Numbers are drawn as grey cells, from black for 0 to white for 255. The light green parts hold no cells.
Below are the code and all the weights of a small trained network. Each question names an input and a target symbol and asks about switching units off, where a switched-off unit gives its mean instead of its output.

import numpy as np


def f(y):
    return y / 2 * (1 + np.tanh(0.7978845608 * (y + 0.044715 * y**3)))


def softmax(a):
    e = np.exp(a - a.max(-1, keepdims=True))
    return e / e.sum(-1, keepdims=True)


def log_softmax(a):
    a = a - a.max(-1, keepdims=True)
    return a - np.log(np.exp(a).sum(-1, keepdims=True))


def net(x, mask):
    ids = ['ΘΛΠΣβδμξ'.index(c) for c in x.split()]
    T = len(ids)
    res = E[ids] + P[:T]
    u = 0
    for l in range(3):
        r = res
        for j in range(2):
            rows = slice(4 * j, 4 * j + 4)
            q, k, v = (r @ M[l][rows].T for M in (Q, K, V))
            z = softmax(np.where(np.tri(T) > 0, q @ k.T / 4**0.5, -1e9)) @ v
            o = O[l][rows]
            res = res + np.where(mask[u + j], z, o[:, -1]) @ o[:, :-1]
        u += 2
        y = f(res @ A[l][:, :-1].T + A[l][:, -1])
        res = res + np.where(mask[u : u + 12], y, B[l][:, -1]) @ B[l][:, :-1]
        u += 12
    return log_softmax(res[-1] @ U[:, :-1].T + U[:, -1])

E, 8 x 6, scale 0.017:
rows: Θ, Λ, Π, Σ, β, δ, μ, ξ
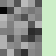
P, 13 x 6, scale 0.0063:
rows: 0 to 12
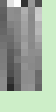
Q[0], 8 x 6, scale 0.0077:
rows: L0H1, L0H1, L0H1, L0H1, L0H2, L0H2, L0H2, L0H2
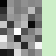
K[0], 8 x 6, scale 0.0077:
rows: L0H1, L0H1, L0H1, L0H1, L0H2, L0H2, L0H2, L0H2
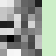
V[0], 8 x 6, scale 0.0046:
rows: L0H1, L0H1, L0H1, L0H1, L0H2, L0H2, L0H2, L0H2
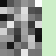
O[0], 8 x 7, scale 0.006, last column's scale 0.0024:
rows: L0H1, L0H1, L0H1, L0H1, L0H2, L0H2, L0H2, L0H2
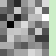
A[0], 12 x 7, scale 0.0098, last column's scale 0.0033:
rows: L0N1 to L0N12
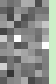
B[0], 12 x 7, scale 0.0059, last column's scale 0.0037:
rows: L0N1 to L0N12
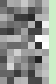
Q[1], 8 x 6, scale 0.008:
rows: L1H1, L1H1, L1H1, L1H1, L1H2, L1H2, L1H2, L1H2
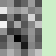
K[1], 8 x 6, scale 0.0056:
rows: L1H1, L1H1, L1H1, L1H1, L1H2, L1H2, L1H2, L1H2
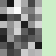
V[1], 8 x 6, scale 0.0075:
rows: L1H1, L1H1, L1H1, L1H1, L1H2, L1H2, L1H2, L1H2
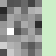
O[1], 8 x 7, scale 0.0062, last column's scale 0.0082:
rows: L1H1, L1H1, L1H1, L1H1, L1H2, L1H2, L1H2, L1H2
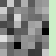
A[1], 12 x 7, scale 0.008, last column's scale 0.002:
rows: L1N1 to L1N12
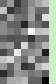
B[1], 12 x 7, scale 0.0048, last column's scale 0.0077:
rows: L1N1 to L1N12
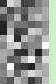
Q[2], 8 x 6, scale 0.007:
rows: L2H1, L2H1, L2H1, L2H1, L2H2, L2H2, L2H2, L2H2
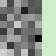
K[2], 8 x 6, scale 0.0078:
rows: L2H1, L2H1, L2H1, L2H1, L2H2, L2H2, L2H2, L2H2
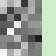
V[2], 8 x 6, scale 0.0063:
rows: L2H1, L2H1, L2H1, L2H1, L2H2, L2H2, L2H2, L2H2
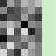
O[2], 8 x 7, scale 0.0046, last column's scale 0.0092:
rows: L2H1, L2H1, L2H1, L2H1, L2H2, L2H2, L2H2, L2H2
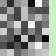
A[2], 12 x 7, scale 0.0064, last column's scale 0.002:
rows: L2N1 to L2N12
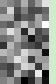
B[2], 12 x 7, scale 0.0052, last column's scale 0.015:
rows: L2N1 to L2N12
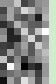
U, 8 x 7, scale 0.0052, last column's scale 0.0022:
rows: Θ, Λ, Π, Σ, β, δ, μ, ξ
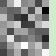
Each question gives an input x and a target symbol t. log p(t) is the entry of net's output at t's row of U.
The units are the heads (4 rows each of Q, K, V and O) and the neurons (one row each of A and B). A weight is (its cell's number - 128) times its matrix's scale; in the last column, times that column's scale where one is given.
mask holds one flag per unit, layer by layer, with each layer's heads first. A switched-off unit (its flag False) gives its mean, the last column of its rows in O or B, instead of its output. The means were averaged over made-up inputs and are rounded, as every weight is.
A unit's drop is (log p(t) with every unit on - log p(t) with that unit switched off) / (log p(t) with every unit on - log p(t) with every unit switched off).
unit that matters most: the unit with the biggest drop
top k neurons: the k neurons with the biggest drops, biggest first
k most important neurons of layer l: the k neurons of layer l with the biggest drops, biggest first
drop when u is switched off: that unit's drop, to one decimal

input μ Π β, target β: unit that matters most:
L0N12
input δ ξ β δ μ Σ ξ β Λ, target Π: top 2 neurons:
[L0N3 L1N6]
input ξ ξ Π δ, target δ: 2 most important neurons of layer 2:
[L2N12 L2N3]
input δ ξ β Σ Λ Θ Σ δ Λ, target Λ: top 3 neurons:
[L0N5 L0N12 L0N2]
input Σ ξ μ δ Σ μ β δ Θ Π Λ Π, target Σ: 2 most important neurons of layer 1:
[L1N11 L1N6]
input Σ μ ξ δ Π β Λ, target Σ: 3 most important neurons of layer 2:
[L2N1 L2N5 L2N9]
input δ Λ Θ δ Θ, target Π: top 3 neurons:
[L0N3 L0N6 L0N10]
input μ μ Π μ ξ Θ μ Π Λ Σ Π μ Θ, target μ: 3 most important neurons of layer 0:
[L0N6 L0N5 L0N8]
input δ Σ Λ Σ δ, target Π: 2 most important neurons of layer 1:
[L1N10 L1N6]
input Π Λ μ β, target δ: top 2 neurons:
[L1N6 L0N6]
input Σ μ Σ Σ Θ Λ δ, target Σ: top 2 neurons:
[L0N5 L0N11]
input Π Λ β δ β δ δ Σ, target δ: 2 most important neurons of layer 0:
[L0N6 L0N12]
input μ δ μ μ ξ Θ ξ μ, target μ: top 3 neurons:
[L2N5 L0N6 L1N9]
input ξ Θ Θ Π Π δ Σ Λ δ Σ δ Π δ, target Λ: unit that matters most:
L1H2
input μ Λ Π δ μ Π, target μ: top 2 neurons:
[L2N5 L0N5]
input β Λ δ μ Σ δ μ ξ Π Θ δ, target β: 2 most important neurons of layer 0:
[L0N6 L0N12]
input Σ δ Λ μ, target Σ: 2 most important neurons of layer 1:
[L1N11 L1N6]
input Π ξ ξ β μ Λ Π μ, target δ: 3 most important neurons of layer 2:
[L2N5 L2N3 L2N7]
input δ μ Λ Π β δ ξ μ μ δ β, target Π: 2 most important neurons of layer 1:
[L1N6 L1N10]
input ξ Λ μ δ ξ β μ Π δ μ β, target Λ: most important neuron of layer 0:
[L0N5]
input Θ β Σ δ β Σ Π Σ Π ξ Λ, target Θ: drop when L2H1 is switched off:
0.2
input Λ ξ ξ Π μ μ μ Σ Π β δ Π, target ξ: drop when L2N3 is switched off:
0.0
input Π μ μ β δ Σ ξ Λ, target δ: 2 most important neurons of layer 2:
[L2N5 L2N10]
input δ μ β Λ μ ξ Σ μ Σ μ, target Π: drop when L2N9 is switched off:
-0.1
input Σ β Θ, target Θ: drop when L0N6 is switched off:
0.2
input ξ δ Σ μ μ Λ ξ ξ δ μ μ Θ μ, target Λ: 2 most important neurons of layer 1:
[L1N6 L1N11]
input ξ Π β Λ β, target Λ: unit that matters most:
L1H1
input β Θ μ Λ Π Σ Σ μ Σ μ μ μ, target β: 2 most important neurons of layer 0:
[L0N6 L0N12]
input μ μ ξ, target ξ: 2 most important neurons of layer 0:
[L0N6 L0N7]
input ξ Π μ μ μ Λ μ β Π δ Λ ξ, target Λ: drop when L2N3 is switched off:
-0.1
